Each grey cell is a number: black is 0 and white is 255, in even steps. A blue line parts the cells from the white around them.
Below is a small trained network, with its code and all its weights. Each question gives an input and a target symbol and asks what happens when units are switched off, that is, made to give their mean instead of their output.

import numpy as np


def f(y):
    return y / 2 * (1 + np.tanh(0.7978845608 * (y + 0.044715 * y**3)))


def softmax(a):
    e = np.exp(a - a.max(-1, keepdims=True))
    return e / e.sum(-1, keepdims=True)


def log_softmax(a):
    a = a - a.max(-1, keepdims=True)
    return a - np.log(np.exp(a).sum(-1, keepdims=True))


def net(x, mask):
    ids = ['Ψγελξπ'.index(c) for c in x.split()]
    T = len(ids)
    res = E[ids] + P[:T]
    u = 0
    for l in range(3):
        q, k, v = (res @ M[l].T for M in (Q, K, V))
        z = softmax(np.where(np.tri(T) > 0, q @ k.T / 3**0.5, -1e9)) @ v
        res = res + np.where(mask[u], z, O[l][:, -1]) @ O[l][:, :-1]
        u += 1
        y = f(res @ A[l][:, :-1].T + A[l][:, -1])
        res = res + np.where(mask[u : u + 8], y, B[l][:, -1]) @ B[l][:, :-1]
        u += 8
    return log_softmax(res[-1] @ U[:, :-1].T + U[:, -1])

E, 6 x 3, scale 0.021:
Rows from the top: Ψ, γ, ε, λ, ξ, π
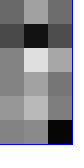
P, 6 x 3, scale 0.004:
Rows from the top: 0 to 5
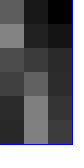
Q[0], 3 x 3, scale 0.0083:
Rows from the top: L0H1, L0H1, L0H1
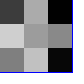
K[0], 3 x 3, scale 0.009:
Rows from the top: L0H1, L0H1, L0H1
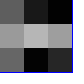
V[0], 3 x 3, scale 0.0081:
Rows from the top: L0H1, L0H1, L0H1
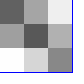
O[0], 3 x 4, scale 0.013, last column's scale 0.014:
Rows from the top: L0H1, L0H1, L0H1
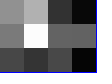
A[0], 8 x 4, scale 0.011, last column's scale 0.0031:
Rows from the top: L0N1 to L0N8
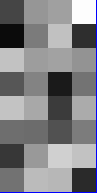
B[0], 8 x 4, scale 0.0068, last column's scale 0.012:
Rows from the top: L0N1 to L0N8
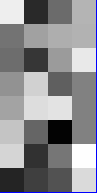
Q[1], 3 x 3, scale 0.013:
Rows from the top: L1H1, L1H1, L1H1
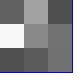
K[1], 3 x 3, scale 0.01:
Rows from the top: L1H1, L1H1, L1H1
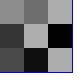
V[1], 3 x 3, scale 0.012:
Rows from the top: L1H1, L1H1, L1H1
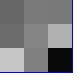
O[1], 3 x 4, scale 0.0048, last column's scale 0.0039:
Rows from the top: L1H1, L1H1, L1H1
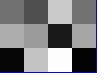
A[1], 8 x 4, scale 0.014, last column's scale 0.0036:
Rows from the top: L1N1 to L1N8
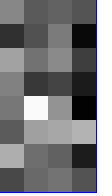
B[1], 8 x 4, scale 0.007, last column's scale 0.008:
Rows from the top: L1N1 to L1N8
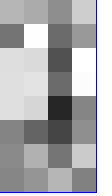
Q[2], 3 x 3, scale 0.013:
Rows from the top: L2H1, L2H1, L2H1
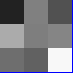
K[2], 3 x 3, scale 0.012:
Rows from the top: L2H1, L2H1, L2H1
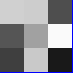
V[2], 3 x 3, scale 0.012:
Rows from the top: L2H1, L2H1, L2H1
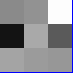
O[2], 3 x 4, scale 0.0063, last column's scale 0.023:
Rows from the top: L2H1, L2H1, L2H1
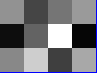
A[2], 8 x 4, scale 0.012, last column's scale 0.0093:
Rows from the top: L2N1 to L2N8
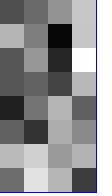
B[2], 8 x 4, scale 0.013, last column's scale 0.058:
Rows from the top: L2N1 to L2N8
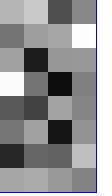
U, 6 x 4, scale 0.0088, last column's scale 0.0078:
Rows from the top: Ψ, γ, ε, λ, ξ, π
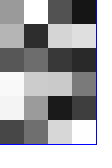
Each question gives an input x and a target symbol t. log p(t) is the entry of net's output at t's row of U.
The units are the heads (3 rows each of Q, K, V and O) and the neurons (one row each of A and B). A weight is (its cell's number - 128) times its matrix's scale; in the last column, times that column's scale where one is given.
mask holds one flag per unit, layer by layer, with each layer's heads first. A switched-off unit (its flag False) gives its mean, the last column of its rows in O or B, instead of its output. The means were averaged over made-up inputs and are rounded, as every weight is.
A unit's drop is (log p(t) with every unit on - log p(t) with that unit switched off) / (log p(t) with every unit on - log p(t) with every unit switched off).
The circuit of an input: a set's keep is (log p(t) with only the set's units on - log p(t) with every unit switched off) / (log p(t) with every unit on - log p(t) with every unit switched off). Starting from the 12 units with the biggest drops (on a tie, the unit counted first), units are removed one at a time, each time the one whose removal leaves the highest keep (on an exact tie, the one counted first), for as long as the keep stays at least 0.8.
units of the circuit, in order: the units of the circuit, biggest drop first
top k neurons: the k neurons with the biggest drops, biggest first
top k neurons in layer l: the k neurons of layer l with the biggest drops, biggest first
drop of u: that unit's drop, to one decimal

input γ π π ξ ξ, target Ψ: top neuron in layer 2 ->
L2N7
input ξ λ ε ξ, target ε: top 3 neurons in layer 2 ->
L2N2, L2N5, L2N6
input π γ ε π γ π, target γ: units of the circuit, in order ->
L2N3, L2N6
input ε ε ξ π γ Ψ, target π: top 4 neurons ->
L2N5, L0N4, L0N3, L1N5
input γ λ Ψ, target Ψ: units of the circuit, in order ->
L2N2, L2N7, L1H1, L0H1
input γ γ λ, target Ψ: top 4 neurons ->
L2N2, L2N7, L1N4, L0N3
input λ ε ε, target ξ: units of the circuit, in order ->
L0H1, L2N4
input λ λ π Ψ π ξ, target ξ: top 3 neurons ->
L2N2, L2N6, L2N7
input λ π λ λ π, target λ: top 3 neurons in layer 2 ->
L2N2, L2N3, L2N6
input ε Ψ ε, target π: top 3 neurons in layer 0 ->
L0N3, L0N4, L0N8
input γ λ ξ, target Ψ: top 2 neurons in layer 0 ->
L0N3, L0N7
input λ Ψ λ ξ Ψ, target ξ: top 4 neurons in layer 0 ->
L0N3, L0N8, L0N2, L0N7
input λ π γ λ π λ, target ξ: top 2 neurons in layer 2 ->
L2N2, L2N6
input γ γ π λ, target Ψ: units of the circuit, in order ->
L2N3
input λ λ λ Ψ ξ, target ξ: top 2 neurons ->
L2N2, L2N7
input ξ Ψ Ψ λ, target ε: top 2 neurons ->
L2N2, L2N5
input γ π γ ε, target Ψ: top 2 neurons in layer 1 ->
L1N4, L1N3
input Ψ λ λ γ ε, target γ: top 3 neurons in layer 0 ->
L0N3, L0N1, L0N7
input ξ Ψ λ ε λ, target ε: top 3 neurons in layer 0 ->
L0N3, L0N8, L0N6
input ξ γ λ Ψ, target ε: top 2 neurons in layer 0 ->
L0N8, L0N3
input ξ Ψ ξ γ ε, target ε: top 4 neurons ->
L2N6, L2N2, L2N5, L0N8
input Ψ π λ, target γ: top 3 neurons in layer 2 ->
L2N2, L2N7, L2N1
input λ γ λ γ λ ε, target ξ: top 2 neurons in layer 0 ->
L0N8, L0N3
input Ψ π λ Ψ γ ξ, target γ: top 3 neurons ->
L0N3, L2N2, L2N7
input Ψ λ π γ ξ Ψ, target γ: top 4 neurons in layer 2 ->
L2N2, L2N7, L2N1, L2N6
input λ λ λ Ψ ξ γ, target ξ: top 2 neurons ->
L2N2, L2N7
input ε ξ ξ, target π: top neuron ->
L2N5
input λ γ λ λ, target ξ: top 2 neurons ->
L2N2, L0N3
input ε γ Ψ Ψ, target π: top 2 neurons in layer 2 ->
L2N5, L2N3
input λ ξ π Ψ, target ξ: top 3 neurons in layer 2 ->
L2N2, L2N6, L2N7
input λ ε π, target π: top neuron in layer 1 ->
L1N4
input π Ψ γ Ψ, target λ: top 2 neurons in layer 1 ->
L1N4, L1N2
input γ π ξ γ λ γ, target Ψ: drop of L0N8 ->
0.0
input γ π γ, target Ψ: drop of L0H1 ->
0.3
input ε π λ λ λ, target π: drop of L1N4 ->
-0.1
